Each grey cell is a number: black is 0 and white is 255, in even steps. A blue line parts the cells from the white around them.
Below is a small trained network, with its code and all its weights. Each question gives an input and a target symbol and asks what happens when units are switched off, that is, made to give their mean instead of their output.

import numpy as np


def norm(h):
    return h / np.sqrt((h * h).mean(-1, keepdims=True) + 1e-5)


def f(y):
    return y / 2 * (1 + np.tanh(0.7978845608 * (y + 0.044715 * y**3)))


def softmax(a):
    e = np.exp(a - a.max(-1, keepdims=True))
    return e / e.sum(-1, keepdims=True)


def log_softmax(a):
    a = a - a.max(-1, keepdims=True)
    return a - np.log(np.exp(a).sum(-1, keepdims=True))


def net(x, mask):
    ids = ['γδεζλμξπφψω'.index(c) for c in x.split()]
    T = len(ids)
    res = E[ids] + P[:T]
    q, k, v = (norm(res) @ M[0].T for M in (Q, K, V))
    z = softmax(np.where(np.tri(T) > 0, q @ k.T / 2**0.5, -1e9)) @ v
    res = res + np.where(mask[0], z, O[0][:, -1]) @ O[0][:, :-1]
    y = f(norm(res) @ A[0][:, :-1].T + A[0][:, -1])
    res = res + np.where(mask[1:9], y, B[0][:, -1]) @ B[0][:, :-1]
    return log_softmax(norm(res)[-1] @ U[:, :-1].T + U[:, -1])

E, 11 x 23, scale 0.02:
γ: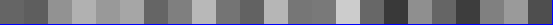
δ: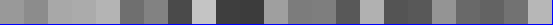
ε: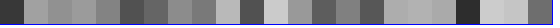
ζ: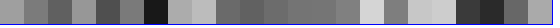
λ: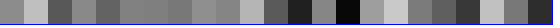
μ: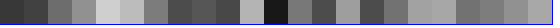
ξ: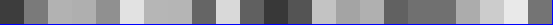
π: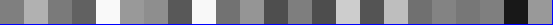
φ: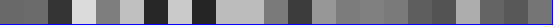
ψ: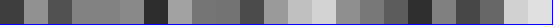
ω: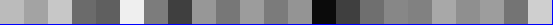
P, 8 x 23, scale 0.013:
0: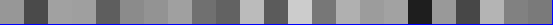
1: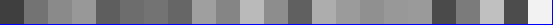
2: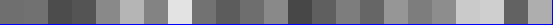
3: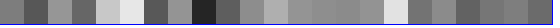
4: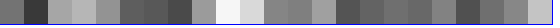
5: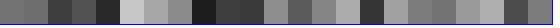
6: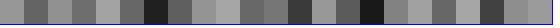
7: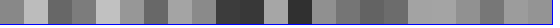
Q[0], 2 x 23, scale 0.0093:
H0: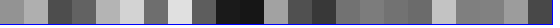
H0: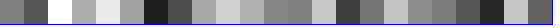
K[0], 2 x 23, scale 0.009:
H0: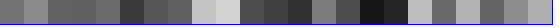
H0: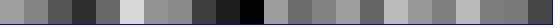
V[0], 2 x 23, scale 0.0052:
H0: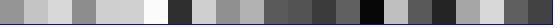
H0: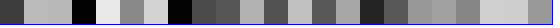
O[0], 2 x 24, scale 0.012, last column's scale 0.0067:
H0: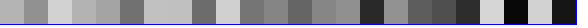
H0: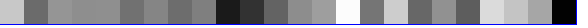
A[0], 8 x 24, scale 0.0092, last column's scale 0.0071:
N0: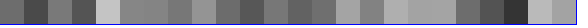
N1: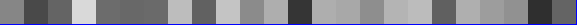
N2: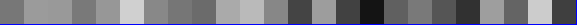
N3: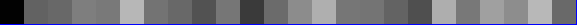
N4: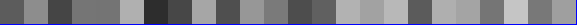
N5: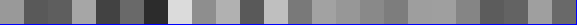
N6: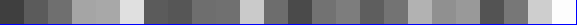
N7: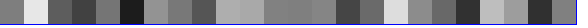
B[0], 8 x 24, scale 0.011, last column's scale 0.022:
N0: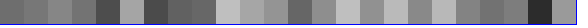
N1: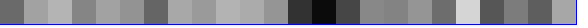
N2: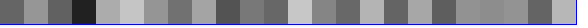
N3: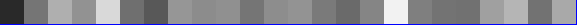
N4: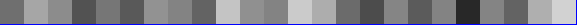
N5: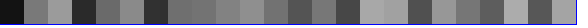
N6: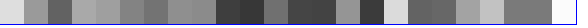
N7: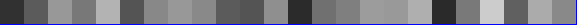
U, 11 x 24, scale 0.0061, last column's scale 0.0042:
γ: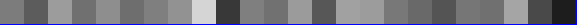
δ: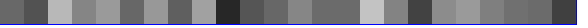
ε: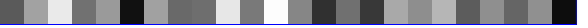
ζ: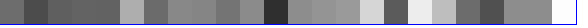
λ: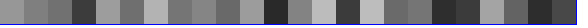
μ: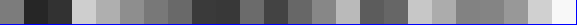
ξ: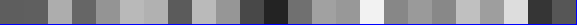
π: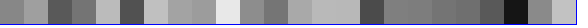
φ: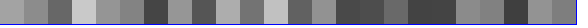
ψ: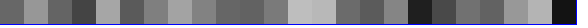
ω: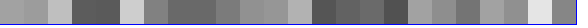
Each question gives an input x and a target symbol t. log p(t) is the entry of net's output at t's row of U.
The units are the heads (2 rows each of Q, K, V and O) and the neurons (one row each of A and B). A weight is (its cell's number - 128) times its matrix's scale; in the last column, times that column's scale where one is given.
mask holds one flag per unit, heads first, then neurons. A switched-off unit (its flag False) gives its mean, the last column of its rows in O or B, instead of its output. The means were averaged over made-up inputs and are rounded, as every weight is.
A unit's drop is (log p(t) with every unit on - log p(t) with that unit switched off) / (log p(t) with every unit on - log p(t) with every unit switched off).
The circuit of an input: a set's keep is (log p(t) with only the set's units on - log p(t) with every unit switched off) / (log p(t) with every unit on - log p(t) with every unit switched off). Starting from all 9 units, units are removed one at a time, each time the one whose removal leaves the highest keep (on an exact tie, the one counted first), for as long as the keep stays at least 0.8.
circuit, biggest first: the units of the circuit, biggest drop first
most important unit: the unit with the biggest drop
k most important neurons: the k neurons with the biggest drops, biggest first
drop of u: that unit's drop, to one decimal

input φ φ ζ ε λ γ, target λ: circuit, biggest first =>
H0, N2
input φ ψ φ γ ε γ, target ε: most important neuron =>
N2
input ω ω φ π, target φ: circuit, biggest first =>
H0, N6
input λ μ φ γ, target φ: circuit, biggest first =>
H0, N2, N6
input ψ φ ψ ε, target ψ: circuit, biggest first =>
H0, N4
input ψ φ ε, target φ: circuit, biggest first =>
H0, N2, N4
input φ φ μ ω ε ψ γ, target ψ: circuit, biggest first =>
N4, H0, N0
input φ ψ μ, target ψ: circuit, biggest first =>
N4, N1
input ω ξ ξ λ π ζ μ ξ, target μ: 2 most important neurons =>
N2, N5
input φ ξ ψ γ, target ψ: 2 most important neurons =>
N4, N0
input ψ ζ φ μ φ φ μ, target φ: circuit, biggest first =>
N6, H0
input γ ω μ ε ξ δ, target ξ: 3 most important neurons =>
N4, N0, N6
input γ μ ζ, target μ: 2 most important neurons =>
N2, N1
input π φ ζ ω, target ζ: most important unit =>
H0
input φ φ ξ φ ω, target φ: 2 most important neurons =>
N6, N5
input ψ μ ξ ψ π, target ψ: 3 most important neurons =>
N4, N1, N6
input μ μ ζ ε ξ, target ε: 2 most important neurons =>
N2, N1
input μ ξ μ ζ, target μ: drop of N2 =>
0.2
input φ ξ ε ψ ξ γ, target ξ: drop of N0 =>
0.1
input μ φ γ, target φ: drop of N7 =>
0.0
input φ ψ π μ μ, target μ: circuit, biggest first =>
H0
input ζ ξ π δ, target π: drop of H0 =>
0.5
